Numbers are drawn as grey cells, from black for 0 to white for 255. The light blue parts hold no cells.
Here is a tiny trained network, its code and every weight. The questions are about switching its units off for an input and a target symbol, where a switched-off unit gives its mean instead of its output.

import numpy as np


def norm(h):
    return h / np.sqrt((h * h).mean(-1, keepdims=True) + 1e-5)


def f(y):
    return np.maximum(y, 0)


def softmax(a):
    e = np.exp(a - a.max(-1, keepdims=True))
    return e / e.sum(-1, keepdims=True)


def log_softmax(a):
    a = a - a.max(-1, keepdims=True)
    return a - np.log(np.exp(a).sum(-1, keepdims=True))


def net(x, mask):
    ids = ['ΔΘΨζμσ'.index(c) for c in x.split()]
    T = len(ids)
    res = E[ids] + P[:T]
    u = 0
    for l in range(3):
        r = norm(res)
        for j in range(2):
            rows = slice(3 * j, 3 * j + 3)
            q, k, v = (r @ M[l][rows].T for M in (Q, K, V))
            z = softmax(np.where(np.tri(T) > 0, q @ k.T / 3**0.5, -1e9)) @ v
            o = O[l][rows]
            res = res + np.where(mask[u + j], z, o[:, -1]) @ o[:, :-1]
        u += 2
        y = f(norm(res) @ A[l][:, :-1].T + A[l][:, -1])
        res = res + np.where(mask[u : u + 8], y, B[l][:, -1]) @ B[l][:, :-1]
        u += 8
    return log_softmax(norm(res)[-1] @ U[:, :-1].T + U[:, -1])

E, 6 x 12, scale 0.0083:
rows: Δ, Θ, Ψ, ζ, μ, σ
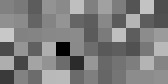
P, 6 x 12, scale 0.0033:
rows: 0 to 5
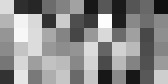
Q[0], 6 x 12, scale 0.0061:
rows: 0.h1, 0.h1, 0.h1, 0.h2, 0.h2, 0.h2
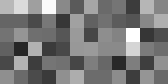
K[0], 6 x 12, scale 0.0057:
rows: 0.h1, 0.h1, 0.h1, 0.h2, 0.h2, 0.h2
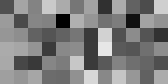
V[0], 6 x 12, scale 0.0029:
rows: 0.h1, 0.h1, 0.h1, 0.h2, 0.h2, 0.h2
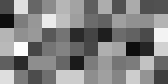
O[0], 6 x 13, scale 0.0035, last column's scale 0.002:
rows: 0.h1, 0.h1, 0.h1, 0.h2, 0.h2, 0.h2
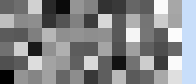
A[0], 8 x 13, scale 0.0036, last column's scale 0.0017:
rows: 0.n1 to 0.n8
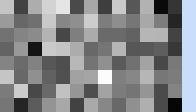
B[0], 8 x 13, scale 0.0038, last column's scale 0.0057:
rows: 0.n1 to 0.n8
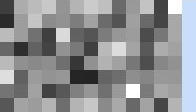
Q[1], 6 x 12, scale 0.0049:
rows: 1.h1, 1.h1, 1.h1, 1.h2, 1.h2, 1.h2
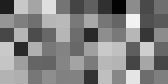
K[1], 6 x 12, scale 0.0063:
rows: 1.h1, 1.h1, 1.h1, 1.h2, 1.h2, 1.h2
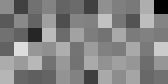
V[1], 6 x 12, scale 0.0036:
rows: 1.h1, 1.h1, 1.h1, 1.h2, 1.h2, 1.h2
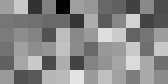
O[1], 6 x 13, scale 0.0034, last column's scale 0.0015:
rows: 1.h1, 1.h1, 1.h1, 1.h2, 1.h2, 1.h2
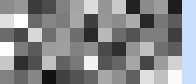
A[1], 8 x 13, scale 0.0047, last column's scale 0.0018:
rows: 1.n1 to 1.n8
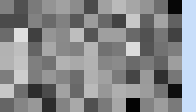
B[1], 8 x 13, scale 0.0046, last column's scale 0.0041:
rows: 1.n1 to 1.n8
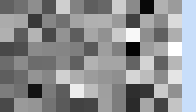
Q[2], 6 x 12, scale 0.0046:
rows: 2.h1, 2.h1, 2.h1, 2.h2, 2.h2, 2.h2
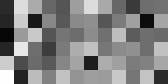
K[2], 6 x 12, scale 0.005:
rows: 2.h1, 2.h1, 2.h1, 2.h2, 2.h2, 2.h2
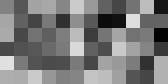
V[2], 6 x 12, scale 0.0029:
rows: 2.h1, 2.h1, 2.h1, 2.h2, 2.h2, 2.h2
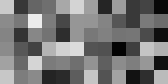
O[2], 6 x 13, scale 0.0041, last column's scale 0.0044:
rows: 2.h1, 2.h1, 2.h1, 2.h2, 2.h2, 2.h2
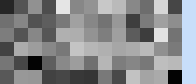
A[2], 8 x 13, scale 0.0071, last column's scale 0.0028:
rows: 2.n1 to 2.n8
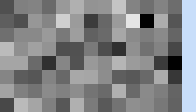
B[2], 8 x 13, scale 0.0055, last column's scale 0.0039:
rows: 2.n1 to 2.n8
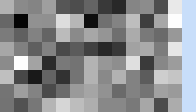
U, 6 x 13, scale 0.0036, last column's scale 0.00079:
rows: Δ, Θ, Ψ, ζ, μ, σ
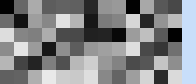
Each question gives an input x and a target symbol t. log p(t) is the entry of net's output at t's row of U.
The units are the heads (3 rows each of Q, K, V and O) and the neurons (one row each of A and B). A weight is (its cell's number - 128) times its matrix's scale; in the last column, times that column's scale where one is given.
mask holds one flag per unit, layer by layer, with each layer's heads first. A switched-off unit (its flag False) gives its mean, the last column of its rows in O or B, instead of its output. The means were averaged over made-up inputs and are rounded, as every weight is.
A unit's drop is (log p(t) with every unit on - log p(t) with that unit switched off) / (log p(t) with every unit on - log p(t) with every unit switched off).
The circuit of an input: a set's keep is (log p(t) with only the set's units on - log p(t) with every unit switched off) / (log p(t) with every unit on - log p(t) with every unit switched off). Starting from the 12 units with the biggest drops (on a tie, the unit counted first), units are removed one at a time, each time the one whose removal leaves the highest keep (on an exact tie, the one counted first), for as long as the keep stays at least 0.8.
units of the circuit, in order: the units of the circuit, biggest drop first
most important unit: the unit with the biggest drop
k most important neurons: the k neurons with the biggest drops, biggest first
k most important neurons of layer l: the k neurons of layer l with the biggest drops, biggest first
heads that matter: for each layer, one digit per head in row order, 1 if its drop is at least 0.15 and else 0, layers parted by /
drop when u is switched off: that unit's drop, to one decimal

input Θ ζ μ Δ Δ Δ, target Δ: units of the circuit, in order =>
[0.h1; 1.n8]
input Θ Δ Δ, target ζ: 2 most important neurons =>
[2.n5; 1.n3]
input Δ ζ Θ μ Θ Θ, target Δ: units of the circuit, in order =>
[1.h2; 0.h1]
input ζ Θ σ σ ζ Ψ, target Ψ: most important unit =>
0.h1
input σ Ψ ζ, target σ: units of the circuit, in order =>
[2.h2; 2.n8]
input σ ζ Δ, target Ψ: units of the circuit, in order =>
[0.n6; 0.h1; 2.h1]
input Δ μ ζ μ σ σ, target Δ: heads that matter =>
00 / 01 / 00
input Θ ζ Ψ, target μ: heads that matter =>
01 / 00 / 00
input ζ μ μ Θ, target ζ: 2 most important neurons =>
[2.n5; 1.n5]
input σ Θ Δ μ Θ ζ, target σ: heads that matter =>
10 / 00 / 01
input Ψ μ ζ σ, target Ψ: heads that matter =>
11 / 00 / 00
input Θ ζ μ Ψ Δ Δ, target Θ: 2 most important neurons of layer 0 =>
[0.n4; 0.n7]
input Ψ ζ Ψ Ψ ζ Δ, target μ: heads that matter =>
00 / 01 / 00
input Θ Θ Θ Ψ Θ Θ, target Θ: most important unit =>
2.n2
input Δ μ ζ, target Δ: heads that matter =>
00 / 01 / 00
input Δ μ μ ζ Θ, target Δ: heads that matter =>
10 / 01 / 00
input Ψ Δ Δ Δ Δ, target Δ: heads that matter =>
10 / 10 / 00
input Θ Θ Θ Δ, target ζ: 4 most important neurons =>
[1.n3; 1.n5; 2.n5; 0.n1]
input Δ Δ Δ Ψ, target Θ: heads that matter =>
01 / 00 / 00
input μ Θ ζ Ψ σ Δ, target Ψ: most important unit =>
0.h1
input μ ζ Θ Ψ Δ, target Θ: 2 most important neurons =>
[0.n4; 1.n1]
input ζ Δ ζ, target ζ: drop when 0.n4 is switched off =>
0.0
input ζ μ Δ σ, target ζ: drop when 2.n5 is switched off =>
0.1
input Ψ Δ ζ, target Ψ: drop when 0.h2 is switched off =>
0.5
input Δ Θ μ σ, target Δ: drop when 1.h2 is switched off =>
0.3
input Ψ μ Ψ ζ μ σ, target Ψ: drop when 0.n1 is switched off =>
0.3
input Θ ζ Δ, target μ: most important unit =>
0.h2
